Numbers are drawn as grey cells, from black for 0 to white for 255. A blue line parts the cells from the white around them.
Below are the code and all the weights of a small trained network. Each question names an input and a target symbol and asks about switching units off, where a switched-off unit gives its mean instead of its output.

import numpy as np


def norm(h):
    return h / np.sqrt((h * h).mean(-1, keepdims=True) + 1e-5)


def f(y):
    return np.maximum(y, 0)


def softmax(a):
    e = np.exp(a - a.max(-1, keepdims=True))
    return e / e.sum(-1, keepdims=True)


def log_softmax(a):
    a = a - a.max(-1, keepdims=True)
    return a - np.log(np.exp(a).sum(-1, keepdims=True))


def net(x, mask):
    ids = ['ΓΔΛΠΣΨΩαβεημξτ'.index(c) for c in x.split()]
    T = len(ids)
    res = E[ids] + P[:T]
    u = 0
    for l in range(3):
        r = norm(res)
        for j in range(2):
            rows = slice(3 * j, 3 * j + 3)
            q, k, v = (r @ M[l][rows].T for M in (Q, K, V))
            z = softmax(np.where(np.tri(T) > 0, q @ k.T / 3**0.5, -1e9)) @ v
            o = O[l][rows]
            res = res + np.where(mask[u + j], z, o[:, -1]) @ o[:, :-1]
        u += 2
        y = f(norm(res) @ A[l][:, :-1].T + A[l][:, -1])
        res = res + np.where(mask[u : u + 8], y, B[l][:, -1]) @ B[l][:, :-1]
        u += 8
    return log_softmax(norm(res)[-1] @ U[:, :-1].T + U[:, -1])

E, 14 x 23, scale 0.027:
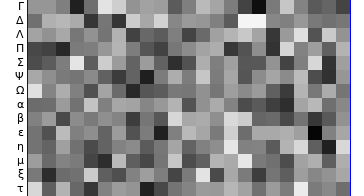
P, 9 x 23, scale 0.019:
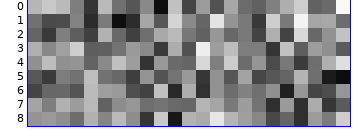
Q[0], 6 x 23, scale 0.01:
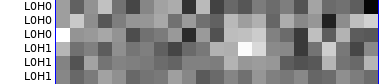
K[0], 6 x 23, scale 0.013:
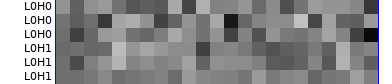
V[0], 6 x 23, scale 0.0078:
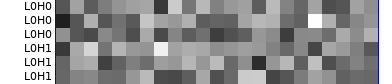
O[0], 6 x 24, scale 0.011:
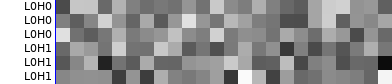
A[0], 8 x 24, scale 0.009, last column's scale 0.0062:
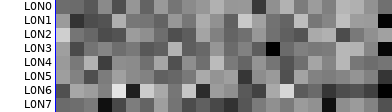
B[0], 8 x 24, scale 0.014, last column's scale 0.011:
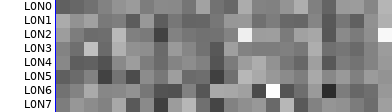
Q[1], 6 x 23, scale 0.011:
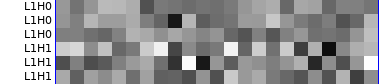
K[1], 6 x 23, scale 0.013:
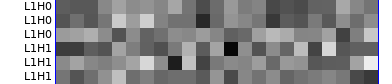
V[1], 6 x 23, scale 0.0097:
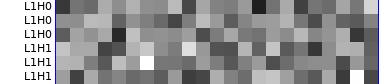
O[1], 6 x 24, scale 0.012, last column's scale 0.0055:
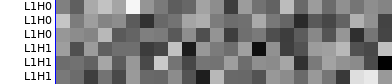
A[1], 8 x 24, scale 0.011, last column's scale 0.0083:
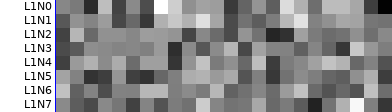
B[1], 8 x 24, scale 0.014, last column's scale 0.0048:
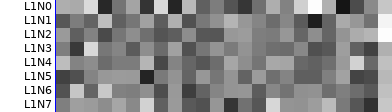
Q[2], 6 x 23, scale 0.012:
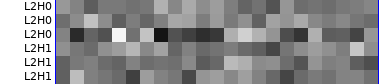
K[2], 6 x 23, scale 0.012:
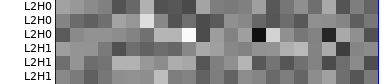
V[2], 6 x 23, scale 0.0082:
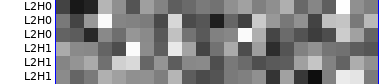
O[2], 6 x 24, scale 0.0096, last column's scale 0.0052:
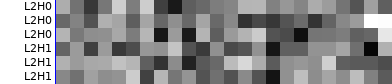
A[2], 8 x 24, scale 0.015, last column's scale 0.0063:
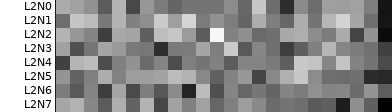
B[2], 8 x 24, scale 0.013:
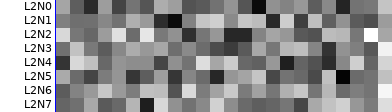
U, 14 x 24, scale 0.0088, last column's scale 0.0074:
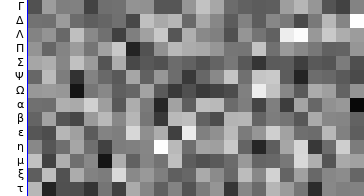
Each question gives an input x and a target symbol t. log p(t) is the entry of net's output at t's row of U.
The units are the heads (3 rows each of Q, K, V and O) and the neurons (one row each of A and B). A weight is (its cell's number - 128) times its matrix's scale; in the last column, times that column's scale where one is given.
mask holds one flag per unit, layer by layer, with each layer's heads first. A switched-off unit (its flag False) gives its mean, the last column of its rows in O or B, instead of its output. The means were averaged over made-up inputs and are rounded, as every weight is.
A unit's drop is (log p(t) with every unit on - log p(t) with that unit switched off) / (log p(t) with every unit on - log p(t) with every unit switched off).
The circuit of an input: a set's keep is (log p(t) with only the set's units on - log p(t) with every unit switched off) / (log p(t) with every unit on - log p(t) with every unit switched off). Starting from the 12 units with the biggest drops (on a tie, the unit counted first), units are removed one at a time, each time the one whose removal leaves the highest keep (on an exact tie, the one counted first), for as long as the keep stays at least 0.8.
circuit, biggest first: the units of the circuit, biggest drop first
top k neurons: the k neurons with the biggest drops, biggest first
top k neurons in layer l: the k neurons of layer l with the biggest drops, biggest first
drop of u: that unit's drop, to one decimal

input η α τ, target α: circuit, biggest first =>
[L0H1, L2H0, L2N7]
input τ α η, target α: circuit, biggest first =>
[L0H1]
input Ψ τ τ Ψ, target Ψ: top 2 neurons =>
[L2N3, L1N5]
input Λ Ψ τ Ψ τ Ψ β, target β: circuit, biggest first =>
[L2N7, L2H0, L2N3]
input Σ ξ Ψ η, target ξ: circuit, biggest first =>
[L1H0, L0H1]
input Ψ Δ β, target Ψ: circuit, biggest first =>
[L2H0, L1N0, L1H1, L2N5]
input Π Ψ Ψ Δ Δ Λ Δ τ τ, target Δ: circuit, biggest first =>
[L0H0, L1H1]
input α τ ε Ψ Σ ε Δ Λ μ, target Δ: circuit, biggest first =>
[L1N0, L0H0, L2H0, L2N4]
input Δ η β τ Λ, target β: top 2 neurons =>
[L2N2, L2N4]
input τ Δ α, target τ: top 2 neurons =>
[L1N0, L0N2]
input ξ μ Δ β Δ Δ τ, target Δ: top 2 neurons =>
[L2N4, L0N6]
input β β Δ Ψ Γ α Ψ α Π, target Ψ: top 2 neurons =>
[L1N0, L2N5]
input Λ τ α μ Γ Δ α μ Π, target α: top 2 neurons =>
[L1N0, L2N5]
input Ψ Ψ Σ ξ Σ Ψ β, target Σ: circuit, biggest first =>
[L1H0]
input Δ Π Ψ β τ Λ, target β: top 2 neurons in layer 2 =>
[L2N4, L2N2]
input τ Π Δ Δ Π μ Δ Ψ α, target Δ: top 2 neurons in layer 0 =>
[L0N6, L0N2]
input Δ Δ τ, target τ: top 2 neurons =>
[L2N0, L1N1]
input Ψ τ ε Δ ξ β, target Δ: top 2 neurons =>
[L1N0, L2N4]
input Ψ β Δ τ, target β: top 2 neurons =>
[L1N0, L2N2]
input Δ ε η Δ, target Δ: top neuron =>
[L0N2]
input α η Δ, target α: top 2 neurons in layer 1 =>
[L1N1, L1N0]
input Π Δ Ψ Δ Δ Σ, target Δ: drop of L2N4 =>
0.3
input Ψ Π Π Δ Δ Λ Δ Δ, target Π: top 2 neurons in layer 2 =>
[L2N7, L2N0]
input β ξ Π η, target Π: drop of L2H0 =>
0.2
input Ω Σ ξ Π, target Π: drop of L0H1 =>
0.1
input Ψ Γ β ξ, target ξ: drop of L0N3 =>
0.0
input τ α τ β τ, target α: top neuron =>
[L0N1]
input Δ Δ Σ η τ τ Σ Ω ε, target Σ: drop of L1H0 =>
0.3
